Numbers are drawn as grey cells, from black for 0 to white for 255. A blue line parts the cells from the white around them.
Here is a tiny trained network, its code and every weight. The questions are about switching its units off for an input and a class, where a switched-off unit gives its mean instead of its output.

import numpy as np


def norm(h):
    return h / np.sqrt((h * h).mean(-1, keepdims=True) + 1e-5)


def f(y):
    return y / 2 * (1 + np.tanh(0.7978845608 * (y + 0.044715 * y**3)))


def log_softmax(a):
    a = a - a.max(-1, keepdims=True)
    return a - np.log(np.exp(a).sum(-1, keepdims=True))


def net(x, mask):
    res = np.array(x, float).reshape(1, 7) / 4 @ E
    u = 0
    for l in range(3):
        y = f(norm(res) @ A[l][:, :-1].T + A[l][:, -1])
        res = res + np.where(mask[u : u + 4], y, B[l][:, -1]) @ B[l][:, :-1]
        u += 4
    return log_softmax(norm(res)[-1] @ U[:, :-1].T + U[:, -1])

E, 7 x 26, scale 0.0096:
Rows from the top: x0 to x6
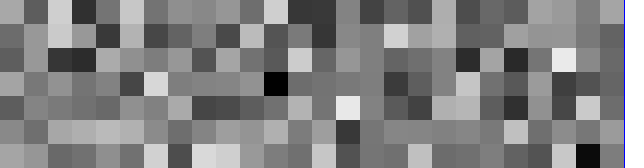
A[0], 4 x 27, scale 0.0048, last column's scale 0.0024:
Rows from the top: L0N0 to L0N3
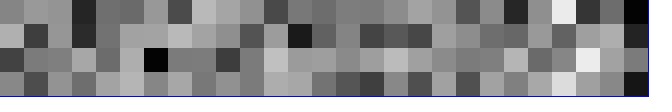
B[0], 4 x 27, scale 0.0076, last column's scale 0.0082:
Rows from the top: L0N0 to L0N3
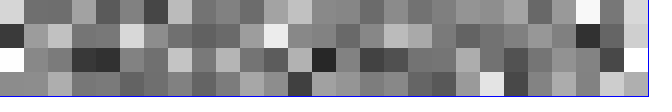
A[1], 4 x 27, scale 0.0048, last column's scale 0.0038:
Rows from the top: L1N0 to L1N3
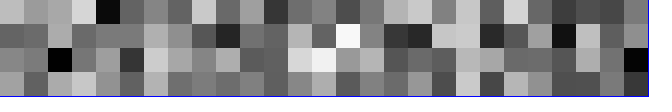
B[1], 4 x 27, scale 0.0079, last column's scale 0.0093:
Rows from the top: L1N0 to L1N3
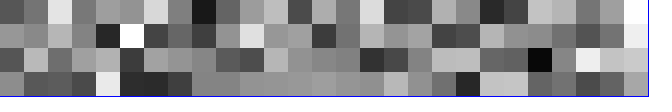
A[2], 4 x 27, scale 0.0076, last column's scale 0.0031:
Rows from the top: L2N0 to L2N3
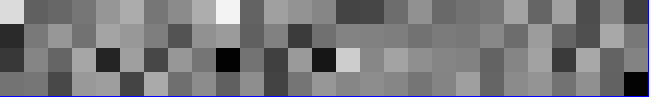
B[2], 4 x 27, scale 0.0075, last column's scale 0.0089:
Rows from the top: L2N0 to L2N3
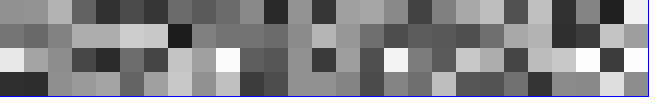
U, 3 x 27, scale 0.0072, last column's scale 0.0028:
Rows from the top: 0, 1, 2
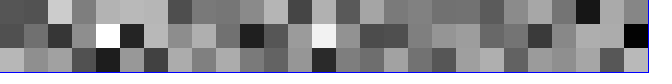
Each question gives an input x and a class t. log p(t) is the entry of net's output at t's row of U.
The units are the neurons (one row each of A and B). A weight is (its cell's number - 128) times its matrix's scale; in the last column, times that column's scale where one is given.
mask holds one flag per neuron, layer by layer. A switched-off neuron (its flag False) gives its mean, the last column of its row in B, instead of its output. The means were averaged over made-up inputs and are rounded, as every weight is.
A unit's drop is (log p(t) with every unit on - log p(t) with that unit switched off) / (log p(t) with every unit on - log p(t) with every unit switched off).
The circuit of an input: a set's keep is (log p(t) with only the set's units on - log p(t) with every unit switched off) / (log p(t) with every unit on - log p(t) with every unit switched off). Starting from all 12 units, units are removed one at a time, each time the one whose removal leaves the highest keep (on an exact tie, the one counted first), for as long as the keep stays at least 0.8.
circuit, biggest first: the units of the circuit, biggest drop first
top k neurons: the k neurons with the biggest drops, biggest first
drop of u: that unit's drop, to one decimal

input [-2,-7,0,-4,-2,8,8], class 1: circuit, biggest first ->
L1N1
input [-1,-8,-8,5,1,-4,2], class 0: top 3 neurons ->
L1N1; L1N0; L0N0
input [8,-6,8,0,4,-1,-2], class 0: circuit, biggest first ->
L0N2; L2N2; L0N1
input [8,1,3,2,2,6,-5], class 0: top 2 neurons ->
L0N1; L0N3
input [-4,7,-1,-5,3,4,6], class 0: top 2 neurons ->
L1N0; L2N2
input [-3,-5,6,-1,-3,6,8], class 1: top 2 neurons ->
L1N2; L1N1
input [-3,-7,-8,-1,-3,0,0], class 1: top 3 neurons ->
L0N1; L1N1; L1N2
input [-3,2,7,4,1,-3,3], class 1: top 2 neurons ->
L1N2; L0N2
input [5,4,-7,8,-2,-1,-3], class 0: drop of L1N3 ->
0.0
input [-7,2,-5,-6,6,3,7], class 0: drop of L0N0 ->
0.1
